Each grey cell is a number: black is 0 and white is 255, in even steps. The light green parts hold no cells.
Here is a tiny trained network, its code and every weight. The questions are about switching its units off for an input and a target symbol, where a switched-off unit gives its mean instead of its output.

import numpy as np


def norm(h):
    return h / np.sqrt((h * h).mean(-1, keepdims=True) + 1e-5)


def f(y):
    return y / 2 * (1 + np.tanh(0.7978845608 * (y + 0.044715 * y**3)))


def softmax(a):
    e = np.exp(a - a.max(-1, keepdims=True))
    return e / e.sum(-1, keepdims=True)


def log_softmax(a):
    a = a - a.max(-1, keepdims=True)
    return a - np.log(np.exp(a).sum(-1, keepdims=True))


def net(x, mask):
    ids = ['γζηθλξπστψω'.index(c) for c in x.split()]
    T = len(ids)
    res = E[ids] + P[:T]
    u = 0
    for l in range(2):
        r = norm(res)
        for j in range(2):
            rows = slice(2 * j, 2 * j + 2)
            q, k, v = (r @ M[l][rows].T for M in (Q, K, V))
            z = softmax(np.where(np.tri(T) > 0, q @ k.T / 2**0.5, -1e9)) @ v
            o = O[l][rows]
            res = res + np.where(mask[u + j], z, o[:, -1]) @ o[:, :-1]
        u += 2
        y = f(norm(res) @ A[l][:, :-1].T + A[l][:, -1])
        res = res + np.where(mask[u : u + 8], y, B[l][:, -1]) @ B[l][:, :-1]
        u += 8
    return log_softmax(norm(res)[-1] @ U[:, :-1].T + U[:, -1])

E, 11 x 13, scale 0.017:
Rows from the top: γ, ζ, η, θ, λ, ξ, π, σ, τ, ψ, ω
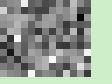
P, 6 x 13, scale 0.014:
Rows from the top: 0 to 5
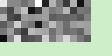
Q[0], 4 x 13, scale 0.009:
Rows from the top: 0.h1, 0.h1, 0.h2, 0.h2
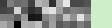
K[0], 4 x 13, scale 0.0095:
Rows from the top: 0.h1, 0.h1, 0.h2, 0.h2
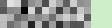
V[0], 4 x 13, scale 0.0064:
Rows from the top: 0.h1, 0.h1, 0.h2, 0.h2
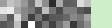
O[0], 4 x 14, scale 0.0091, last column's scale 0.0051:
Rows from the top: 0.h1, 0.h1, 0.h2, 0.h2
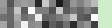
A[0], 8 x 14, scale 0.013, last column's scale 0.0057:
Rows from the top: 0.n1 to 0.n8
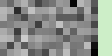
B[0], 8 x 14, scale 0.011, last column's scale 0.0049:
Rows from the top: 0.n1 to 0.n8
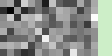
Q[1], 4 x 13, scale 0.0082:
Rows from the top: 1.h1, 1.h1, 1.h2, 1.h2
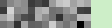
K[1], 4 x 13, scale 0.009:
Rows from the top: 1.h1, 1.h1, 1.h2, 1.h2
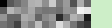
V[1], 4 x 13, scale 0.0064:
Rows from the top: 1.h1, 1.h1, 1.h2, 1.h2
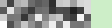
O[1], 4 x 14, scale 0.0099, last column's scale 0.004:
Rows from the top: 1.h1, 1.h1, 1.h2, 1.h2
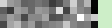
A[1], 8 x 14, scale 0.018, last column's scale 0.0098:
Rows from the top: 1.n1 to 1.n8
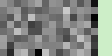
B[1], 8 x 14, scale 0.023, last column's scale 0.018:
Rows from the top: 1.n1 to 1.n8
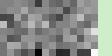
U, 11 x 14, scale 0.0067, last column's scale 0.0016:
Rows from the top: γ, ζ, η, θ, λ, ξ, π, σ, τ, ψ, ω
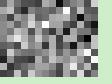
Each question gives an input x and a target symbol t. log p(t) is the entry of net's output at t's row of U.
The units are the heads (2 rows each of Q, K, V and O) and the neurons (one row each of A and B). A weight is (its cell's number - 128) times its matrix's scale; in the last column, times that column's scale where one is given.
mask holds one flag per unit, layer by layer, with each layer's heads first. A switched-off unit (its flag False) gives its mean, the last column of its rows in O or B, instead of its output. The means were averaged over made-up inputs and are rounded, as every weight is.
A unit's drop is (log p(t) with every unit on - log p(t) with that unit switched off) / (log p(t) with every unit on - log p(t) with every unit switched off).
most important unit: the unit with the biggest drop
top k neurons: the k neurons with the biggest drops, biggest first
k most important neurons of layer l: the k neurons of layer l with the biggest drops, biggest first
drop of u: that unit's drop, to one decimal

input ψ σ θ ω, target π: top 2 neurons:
0.n1; 1.n8
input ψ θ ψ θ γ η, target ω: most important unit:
0.n4
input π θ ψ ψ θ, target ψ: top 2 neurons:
1.n8; 1.n6
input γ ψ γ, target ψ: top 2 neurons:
1.n8; 0.n3
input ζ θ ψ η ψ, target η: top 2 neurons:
1.n8; 1.n1
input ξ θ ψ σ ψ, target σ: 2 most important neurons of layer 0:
0.n7; 0.n4
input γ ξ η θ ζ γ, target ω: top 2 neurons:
0.n4; 1.n8
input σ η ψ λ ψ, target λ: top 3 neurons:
1.n8; 1.n5; 1.n1
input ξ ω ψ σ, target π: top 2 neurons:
0.n1; 1.n8
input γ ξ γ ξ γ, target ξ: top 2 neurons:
1.n5; 1.n8
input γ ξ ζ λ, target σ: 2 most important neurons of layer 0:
0.n8; 0.n3
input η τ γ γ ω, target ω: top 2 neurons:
1.n3; 1.n8
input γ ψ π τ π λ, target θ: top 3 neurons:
1.n8; 1.n4; 1.n2
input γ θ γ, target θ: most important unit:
1.n8
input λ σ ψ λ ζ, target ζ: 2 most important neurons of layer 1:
1.n8; 1.n1
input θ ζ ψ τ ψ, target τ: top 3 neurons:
1.n8; 1.n5; 1.n4
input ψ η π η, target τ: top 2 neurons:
1.n8; 0.n8
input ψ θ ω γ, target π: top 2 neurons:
1.n8; 0.n1
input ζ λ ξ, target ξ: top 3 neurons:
0.n7; 1.n8; 1.n5
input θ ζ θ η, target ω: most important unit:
0.h1
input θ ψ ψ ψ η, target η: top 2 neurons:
0.n2; 1.n8
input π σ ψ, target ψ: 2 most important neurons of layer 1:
1.n6; 1.n8
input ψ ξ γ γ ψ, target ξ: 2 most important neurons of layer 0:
0.n7; 0.n3
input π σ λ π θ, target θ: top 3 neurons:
1.n8; 0.n6; 0.n3
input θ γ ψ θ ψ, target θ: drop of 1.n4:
-0.1
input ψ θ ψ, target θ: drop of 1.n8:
0.9
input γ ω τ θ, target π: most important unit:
0.h2
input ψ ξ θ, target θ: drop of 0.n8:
0.0
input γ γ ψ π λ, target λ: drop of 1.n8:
0.4
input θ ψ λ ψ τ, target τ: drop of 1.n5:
0.1
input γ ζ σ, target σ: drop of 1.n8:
0.4
